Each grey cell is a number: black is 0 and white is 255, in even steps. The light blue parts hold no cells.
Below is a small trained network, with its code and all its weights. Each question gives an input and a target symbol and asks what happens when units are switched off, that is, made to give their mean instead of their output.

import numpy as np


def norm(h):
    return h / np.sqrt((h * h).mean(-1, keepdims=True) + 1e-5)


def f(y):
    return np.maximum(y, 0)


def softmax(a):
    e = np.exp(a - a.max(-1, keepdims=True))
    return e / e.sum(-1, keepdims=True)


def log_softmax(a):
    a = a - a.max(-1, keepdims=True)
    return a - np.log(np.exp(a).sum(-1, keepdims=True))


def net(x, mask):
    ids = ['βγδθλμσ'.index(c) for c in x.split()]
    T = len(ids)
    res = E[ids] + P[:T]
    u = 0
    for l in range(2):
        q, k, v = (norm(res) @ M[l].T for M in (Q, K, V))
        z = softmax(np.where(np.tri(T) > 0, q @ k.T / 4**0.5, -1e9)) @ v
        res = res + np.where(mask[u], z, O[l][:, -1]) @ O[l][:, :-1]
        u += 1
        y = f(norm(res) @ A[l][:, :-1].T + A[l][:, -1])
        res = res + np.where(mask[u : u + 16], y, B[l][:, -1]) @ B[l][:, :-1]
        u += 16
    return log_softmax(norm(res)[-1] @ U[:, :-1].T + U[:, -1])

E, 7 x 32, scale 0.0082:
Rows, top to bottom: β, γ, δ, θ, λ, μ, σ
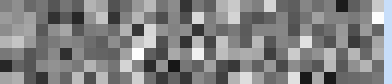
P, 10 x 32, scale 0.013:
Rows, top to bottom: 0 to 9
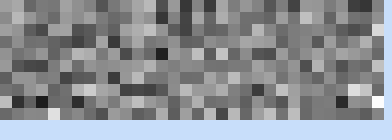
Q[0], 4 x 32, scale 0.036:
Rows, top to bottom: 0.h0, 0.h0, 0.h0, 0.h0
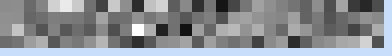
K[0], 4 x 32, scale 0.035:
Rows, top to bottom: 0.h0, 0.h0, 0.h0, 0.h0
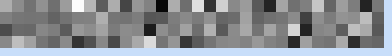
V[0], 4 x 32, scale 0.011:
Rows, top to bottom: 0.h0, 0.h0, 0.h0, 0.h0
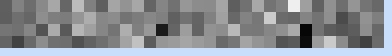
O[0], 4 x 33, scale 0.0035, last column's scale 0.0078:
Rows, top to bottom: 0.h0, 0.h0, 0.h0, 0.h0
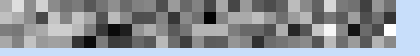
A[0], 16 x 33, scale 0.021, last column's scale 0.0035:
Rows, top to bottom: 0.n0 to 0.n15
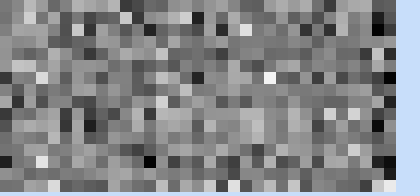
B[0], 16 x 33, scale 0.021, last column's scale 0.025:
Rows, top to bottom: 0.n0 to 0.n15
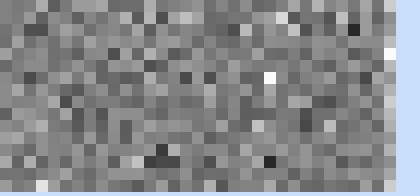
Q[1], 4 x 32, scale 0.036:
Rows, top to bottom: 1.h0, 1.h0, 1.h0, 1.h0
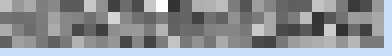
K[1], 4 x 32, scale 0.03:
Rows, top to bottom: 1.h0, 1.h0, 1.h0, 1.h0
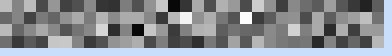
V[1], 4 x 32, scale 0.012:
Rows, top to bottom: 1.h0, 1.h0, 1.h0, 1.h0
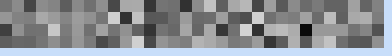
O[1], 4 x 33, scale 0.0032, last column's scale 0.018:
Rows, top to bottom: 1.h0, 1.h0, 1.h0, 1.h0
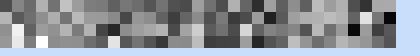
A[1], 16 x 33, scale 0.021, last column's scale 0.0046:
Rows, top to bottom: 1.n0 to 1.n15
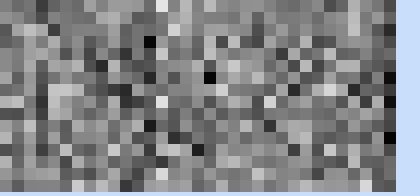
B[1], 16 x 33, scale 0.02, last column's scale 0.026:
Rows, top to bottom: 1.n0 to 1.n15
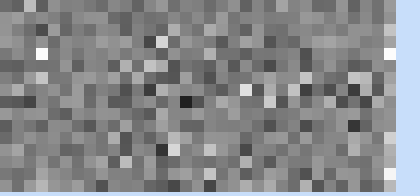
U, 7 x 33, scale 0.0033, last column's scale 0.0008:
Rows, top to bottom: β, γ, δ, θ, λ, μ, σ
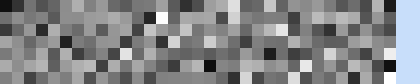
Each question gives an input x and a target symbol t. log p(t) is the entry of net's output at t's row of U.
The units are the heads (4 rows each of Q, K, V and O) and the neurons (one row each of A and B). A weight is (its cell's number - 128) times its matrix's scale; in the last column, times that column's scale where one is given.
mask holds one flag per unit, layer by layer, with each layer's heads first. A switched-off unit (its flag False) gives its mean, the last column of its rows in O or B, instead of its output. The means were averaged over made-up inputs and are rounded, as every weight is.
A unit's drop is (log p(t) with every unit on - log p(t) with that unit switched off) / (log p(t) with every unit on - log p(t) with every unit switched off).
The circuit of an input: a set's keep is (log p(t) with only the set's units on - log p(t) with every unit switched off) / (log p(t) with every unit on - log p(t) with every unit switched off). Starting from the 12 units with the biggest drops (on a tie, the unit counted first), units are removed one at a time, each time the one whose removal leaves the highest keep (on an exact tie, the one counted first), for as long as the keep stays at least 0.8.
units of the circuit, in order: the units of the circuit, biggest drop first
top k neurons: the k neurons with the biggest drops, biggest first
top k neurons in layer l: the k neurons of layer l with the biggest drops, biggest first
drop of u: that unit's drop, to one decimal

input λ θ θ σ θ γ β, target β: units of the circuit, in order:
0.n6, 1.n8
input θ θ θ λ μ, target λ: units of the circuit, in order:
0.n13, 1.n10
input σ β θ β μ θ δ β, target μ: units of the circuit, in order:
0.n0, 1.n15
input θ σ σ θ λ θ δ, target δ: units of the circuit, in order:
0.n1
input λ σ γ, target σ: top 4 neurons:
0.n8, 0.n3, 1.n7, 0.n15
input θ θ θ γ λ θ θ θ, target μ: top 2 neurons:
1.n15, 0.n0
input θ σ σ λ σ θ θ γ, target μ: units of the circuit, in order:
1.n15, 0.n0
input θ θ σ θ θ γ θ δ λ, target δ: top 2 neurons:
0.n0, 1.n0
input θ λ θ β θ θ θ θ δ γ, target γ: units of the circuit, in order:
1.n3, 0.n5
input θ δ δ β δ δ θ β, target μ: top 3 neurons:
0.n0, 1.n15, 0.n4
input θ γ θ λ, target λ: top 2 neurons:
0.n9, 0.n4
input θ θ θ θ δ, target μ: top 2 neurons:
0.n0, 1.n15
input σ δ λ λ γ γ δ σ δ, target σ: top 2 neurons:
1.n7, 0.n15
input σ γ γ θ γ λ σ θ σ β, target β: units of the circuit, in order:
0.n6
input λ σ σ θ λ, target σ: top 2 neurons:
1.n7, 0.n4
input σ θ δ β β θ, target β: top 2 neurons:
1.n8, 0.n4
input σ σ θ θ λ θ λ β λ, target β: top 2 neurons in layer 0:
0.n7, 0.n4
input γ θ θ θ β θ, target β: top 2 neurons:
1.n8, 0.n10
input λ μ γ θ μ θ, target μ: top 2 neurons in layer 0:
0.n15, 0.n8
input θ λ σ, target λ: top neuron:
0.n4
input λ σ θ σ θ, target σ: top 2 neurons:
1.n7, 0.n4
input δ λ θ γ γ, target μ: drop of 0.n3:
0.1
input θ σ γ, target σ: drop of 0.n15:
0.1
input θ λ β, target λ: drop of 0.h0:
1.1
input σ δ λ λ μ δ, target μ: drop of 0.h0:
1.2
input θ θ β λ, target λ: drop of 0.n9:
0.3
